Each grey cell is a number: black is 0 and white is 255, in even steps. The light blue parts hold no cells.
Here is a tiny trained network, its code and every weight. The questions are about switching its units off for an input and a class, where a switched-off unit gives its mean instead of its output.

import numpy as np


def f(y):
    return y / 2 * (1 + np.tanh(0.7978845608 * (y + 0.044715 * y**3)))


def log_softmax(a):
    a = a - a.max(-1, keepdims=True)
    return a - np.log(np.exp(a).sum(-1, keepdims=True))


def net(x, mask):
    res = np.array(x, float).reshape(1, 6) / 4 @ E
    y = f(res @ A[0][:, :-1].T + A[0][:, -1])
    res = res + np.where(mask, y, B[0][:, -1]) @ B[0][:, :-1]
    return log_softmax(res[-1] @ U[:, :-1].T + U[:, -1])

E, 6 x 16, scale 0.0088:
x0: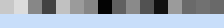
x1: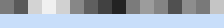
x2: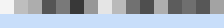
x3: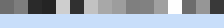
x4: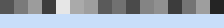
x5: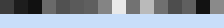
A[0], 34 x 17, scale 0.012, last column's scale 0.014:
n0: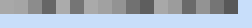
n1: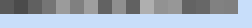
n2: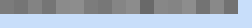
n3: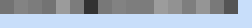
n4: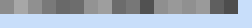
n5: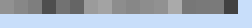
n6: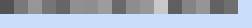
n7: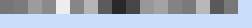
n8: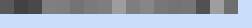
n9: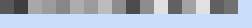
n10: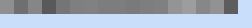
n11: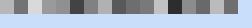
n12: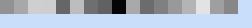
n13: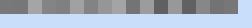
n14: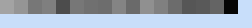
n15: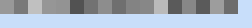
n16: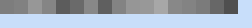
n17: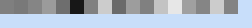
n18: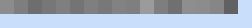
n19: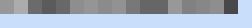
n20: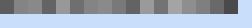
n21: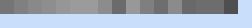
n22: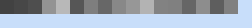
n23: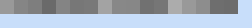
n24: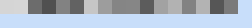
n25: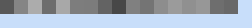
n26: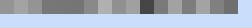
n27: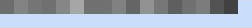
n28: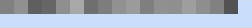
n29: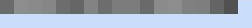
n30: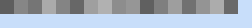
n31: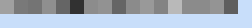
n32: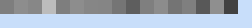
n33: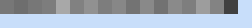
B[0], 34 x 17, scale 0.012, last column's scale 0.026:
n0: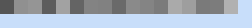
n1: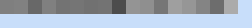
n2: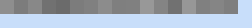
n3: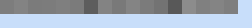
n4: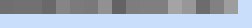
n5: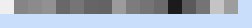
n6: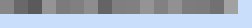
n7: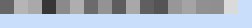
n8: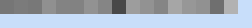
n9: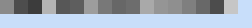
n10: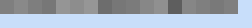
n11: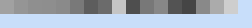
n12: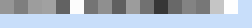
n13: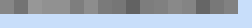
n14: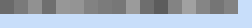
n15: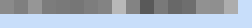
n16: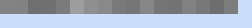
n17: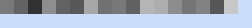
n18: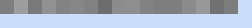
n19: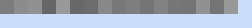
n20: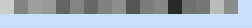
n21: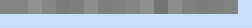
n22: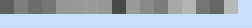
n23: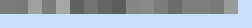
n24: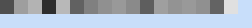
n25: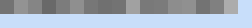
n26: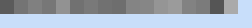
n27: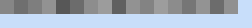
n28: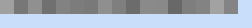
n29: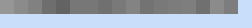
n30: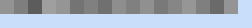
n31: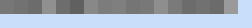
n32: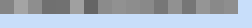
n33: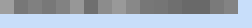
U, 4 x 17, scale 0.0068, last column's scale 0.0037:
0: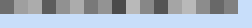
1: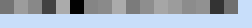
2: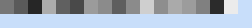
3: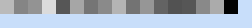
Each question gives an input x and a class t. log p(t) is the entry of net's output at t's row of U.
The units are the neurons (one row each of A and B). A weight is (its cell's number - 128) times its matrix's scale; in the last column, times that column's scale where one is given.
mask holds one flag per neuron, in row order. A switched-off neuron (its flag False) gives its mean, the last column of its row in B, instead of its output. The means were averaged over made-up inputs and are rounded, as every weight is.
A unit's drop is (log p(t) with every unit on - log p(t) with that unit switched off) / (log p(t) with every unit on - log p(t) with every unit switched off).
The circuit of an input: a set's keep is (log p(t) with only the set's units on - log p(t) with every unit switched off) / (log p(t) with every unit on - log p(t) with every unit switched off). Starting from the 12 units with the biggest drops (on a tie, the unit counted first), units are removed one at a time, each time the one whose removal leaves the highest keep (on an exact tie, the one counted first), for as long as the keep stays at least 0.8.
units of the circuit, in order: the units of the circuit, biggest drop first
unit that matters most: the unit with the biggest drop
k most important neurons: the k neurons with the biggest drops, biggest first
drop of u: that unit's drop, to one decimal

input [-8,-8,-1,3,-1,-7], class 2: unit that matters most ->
n9
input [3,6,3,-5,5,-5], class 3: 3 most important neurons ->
(n11 n24 n12)
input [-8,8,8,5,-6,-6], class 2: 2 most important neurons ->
(n17 n9)
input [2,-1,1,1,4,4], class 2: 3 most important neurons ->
(n12 n7 n24)
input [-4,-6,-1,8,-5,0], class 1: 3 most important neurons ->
(n24 n12 n9)
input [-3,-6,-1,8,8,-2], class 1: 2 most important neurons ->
(n12 n24)
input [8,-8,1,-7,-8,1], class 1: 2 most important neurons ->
(n12 n7)
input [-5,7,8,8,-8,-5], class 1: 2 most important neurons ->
(n24 n11)
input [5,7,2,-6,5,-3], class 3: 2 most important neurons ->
(n11 n24)
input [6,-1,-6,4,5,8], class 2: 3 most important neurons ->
(n12 n24 n27)
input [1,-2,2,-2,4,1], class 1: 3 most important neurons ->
(n12 n7 n9)
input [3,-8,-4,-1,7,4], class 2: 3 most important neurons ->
(n12 n7 n24)
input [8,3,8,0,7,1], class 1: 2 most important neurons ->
(n12 n24)
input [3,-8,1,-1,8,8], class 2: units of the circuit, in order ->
(n7)
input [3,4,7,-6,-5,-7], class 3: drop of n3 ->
0.0
